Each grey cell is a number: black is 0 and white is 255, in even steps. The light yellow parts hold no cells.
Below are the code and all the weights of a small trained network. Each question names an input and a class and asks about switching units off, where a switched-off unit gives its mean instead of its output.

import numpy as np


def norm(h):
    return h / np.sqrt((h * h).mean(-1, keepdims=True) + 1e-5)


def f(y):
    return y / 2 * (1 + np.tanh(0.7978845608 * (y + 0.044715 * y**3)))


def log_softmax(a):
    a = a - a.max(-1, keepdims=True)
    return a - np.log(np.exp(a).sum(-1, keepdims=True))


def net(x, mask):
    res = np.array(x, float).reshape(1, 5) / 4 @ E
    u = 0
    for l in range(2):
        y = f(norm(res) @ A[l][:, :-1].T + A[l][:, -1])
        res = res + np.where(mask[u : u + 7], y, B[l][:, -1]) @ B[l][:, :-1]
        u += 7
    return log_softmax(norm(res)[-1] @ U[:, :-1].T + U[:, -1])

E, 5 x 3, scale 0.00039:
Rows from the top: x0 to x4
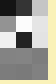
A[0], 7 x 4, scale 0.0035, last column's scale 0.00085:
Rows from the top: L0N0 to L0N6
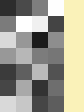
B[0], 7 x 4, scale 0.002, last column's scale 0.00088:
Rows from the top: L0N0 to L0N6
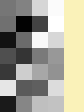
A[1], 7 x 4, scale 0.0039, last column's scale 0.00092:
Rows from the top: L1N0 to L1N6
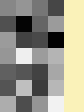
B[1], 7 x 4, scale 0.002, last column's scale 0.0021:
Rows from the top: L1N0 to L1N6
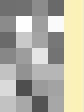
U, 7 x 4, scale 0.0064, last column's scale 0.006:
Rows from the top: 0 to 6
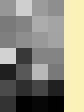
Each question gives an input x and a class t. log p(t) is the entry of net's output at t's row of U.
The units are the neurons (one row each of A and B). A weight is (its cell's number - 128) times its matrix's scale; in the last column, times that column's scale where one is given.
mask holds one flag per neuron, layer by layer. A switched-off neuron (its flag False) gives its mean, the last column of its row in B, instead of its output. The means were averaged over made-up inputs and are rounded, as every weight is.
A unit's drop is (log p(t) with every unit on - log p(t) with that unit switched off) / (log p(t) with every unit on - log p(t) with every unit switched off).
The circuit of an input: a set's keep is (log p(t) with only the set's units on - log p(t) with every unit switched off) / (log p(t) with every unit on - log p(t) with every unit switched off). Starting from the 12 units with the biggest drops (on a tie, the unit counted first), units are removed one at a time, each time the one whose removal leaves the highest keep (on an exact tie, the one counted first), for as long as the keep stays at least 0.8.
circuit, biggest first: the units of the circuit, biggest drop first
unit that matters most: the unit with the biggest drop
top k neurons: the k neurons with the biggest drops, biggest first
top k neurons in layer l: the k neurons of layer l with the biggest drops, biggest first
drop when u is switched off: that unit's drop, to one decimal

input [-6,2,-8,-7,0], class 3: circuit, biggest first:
(L1N5, L1N1)
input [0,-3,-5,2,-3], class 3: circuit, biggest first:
(L0N1, L1N1, L1N5)
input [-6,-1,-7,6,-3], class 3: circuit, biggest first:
(L1N5, L1N1)
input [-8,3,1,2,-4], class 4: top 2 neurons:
(L0N6, L0N2)
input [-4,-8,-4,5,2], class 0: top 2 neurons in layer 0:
(L0N2, L0N5)
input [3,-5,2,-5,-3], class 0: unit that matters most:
L1N6
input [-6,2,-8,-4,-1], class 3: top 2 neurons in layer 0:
(L0N5, L0N4)
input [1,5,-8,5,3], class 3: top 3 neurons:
(L1N5, L0N2, L1N1)
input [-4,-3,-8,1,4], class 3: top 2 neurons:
(L1N5, L0N5)
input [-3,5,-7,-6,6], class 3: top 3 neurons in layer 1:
(L1N5, L1N4, L1N3)
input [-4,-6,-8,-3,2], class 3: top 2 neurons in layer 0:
(L0N5, L0N1)
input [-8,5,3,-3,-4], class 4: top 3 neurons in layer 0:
(L0N6, L0N2, L0N5)
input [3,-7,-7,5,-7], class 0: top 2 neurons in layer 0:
(L0N5, L0N0)
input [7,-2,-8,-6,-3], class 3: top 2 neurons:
(L1N5, L0N2)
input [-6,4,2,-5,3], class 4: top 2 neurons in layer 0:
(L0N6, L0N2)
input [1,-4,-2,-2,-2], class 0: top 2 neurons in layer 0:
(L0N6, L0N5)
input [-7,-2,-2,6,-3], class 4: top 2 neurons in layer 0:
(L0N2, L0N6)
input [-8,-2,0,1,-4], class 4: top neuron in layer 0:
(L0N2)
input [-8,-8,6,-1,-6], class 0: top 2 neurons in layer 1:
(L1N5, L1N6)
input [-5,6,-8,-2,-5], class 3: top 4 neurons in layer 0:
(L0N5, L0N1, L0N0, L0N4)
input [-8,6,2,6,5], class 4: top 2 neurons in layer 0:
(L0N6, L0N2)
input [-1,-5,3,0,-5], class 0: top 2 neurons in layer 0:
(L0N4, L0N6)
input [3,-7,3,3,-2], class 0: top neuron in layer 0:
(L0N6)
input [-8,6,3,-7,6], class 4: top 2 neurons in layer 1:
(L1N5, L1N4)
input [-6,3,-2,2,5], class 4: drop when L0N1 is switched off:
-0.1
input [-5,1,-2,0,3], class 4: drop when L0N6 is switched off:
0.7
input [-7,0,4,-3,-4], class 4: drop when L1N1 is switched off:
0.1
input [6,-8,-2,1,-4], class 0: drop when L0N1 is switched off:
0.0
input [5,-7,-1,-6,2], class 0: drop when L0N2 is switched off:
0.3
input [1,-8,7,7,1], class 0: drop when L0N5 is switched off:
0.2
